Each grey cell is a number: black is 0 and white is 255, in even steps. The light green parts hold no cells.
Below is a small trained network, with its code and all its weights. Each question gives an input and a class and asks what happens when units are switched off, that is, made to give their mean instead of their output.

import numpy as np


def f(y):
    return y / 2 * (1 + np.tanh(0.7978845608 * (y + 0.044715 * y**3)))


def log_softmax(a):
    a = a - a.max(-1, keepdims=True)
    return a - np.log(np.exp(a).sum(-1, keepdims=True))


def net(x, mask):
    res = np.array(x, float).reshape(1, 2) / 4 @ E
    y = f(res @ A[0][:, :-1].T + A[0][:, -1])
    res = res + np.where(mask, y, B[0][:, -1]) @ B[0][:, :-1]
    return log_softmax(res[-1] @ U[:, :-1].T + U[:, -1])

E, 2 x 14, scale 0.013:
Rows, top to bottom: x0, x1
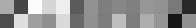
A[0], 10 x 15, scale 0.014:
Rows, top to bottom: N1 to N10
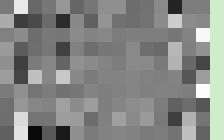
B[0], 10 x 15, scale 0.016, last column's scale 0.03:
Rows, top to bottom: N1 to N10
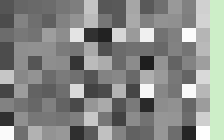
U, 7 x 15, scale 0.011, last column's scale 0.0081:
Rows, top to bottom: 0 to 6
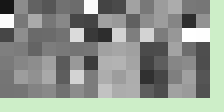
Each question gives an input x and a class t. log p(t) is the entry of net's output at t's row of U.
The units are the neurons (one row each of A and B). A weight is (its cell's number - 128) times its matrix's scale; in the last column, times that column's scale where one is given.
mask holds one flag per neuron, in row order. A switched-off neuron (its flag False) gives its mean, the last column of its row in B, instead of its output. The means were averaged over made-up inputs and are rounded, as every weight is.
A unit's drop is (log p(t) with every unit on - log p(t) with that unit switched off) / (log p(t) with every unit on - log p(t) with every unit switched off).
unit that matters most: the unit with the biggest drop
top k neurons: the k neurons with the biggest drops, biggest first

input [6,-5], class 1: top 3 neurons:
N6, N9, N1
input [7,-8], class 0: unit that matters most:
N10
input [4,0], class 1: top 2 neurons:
N3, N7
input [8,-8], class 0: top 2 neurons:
N10, N5
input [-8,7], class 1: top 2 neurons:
N10, N2
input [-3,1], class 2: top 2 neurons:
N3, N6
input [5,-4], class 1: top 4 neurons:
N6, N9, N1, N3
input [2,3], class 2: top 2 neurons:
N10, N2
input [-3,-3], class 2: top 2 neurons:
N9, N1
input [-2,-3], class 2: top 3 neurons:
N9, N1, N3
